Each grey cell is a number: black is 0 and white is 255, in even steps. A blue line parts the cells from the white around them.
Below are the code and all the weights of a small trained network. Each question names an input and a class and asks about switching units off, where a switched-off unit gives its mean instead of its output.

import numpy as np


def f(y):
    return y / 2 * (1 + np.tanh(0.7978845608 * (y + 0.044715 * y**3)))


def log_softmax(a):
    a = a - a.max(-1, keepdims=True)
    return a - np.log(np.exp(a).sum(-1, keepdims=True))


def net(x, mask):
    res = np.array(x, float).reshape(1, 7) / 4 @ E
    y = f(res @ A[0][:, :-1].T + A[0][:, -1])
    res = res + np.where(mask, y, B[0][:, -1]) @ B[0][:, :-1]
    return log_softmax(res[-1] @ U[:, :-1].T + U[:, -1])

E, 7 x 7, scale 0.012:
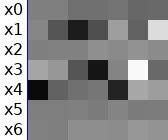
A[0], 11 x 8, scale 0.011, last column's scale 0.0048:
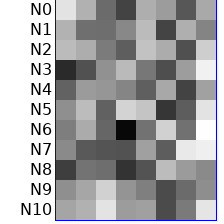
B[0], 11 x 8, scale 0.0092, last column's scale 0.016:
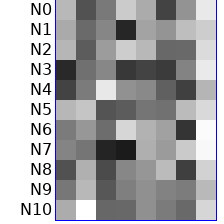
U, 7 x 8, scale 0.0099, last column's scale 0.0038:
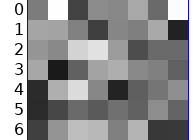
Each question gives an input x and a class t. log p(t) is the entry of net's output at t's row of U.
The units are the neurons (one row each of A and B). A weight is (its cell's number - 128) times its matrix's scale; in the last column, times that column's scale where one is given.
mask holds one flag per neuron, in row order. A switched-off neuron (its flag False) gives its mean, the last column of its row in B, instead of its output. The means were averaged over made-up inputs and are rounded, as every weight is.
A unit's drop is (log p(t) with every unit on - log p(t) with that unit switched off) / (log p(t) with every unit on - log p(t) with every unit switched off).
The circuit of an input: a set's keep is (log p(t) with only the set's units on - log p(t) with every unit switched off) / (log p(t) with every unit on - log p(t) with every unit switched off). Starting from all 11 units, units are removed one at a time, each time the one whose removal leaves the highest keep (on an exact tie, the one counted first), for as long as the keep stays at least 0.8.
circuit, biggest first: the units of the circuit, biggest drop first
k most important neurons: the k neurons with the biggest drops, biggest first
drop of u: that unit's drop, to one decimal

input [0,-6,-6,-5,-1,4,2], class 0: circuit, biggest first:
N10
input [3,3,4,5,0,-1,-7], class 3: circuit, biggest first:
N10, N0
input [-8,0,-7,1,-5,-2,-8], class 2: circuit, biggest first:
N7, N0
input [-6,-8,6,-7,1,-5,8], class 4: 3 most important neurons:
N3, N7, N4
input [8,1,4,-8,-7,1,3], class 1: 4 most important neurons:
N1, N6, N8, N3
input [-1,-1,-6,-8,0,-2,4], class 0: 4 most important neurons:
N10, N5, N9, N4
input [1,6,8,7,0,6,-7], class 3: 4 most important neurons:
N0, N10, N2, N5
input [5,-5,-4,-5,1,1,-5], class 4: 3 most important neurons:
N3, N7, N6
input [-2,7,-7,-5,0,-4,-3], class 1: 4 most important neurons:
N1, N7, N5, N4
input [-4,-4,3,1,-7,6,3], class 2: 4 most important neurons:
N2, N0, N7, N8
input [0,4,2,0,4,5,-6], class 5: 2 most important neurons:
N10, N5
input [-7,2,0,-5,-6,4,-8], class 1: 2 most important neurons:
N1, N6
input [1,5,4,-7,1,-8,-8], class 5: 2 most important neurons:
N3, N10
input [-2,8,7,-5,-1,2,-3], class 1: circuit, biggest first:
N1
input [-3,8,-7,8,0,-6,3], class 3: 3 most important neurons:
N0, N10, N2
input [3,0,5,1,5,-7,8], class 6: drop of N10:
0.2
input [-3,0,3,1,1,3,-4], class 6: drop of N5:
0.3
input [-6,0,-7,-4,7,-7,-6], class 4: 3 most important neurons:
N7, N1, N0
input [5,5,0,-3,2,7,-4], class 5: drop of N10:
0.1
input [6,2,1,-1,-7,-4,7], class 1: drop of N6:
0.2
